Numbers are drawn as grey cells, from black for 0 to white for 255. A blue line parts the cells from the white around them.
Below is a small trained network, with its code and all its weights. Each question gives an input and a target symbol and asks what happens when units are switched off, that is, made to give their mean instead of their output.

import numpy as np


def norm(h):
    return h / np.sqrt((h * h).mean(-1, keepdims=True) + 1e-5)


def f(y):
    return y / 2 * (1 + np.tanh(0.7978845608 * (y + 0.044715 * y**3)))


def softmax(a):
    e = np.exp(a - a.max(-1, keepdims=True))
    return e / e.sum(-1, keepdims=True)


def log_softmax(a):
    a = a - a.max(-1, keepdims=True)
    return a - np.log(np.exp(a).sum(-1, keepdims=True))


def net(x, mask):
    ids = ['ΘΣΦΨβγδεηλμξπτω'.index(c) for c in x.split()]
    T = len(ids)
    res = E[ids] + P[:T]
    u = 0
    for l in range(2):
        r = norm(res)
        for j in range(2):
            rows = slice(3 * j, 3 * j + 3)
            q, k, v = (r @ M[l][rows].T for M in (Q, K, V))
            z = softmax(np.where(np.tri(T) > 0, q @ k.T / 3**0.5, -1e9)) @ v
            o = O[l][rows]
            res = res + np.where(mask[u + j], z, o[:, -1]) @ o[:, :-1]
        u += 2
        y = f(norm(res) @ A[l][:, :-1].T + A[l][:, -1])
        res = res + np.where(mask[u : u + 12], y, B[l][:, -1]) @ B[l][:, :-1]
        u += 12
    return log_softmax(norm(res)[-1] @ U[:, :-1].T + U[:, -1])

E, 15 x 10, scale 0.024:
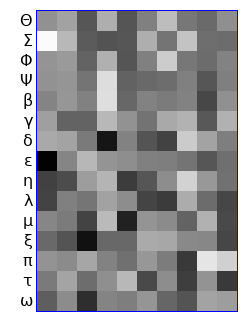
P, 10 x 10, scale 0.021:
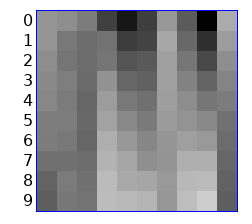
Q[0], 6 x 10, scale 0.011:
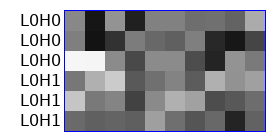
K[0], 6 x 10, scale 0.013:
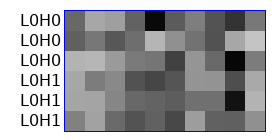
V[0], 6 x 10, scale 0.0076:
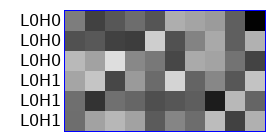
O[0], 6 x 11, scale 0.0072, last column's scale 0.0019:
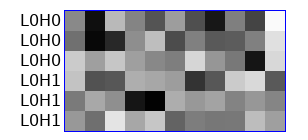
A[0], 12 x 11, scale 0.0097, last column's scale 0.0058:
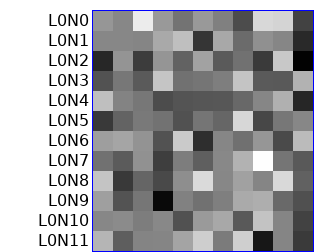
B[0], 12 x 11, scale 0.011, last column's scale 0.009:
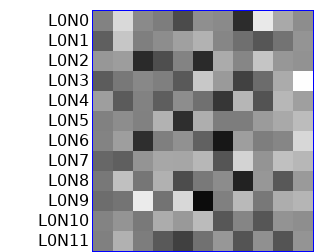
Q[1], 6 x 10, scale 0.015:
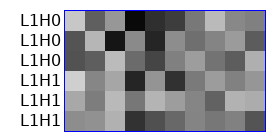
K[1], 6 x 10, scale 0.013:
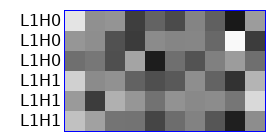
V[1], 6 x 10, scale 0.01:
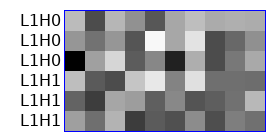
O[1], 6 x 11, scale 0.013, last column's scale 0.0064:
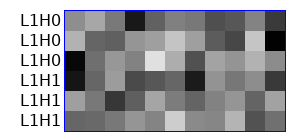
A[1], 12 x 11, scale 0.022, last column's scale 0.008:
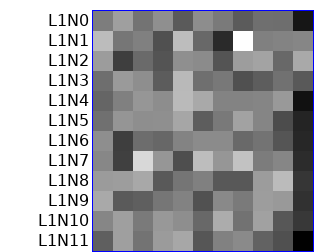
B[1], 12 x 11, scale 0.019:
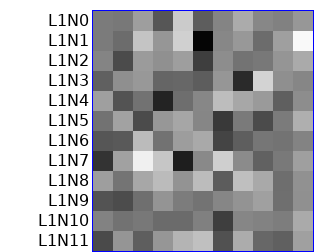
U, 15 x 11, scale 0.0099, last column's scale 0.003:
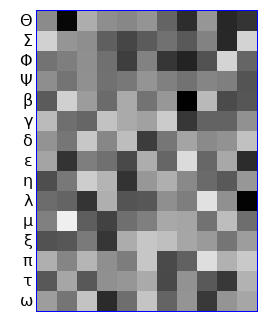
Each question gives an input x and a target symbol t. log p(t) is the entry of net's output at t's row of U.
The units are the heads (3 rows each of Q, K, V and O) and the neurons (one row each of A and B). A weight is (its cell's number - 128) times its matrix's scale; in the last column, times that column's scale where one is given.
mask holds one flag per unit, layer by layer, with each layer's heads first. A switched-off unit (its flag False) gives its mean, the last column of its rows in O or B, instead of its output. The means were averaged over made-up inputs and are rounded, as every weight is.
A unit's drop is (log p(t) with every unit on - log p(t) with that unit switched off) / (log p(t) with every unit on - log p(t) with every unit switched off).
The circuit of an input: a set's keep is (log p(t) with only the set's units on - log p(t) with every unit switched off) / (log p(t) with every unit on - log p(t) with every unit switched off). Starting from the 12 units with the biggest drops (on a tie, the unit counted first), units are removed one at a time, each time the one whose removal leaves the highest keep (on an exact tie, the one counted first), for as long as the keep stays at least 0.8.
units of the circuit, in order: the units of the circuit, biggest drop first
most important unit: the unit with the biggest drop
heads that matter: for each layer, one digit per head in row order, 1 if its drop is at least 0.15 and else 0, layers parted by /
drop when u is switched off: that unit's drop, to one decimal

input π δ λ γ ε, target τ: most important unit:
L0N5
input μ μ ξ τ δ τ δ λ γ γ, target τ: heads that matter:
01 / 00
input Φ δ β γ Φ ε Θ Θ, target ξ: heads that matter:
00 / 10
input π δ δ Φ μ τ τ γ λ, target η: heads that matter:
01 / 00
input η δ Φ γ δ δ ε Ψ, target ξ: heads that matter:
00 / 10
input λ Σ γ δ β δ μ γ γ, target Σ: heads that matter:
00 / 10
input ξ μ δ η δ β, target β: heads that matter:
00 / 10
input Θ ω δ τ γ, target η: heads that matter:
00 / 00
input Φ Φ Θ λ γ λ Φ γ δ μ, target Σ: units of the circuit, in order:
(L1H0 L1N1)
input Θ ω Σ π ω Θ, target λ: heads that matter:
10 / 00
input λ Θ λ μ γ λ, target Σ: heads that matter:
01 / 10
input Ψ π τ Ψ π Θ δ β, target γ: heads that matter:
01 / 10
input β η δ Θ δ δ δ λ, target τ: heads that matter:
00 / 00
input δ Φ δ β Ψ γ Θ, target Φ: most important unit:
L1H1
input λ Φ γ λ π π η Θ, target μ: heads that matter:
10 / 00
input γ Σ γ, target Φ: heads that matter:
01 / 01
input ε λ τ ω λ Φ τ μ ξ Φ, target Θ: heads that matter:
10 / 00
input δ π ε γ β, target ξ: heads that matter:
00 / 10
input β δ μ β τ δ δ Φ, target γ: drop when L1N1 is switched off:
0.1
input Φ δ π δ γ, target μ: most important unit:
L0H0
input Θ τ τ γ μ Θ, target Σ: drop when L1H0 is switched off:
1.0
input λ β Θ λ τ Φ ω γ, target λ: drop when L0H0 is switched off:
0.5
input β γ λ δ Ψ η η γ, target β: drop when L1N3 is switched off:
0.3
